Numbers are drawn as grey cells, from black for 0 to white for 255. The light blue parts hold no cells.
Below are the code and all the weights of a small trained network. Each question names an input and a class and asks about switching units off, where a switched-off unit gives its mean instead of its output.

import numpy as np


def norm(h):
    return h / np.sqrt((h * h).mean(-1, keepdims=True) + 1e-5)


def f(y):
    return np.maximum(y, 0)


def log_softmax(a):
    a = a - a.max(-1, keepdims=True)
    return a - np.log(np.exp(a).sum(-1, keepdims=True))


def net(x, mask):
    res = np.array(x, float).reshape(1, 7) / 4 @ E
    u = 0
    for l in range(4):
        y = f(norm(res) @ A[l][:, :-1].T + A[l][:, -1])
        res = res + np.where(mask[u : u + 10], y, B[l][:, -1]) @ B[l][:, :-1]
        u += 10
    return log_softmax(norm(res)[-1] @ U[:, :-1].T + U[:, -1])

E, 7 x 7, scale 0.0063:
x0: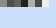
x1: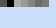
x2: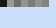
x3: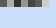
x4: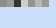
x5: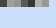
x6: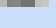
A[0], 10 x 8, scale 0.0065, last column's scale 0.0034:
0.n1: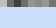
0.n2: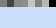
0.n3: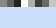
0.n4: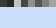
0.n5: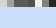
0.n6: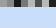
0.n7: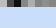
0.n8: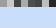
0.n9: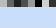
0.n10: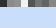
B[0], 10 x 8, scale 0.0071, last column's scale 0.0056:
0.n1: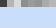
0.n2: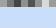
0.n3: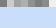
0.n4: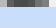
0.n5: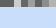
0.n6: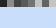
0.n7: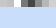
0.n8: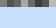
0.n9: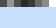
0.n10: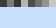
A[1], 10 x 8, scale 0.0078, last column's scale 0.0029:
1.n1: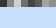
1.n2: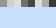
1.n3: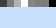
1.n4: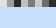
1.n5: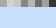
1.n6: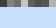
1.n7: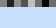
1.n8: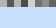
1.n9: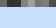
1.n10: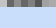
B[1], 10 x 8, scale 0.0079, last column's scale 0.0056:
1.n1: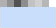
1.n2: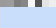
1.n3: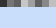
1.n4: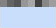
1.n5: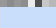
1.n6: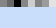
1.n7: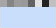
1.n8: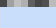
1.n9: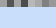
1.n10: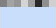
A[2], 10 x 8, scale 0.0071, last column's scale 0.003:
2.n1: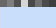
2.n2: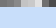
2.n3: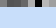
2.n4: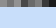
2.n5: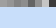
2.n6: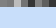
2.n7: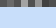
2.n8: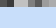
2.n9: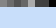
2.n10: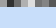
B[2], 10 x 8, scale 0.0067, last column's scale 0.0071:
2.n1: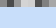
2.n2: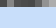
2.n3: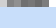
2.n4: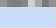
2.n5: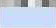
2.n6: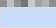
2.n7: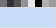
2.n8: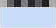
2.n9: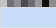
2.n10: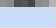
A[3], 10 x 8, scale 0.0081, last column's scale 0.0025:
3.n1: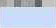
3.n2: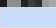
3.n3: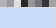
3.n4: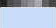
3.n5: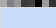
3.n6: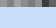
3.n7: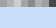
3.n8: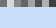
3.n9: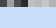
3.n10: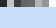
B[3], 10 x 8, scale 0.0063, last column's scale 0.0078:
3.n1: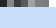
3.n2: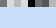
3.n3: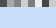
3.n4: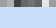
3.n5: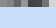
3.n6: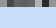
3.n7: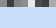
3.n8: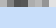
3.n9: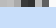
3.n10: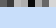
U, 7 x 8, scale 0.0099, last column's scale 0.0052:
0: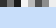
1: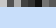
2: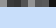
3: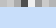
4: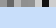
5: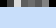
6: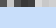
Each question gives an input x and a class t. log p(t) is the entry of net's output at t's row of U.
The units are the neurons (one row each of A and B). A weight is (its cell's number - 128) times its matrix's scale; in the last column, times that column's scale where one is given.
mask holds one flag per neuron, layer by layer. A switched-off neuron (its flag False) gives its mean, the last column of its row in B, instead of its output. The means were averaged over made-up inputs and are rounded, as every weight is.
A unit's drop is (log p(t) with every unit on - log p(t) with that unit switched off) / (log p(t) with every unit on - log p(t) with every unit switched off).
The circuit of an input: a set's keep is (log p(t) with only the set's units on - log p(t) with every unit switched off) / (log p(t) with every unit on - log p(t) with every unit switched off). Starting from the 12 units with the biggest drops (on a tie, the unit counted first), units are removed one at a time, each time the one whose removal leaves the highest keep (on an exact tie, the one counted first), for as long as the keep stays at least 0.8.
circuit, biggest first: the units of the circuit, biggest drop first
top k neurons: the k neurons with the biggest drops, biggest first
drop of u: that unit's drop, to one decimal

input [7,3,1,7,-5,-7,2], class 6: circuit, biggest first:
0.n9; 0.n6
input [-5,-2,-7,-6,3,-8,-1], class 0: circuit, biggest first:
3.n9
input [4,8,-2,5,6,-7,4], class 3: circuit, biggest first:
0.n7; 2.n5
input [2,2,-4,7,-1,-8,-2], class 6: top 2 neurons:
0.n9; 0.n6
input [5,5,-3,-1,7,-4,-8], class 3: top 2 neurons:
0.n7; 0.n3
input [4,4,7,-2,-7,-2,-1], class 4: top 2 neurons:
1.n7; 3.n3
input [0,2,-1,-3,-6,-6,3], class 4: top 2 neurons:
1.n7; 3.n3
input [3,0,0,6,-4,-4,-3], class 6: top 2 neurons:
0.n6; 1.n1
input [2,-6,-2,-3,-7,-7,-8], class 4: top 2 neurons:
1.n7; 3.n3
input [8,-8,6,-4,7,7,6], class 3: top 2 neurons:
1.n2; 0.n9
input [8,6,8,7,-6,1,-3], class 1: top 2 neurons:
0.n4; 2.n3
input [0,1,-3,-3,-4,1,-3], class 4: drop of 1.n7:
0.1
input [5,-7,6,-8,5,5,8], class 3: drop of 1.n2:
0.1
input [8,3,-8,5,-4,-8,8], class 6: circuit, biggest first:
0.n9
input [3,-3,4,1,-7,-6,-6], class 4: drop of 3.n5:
-0.1
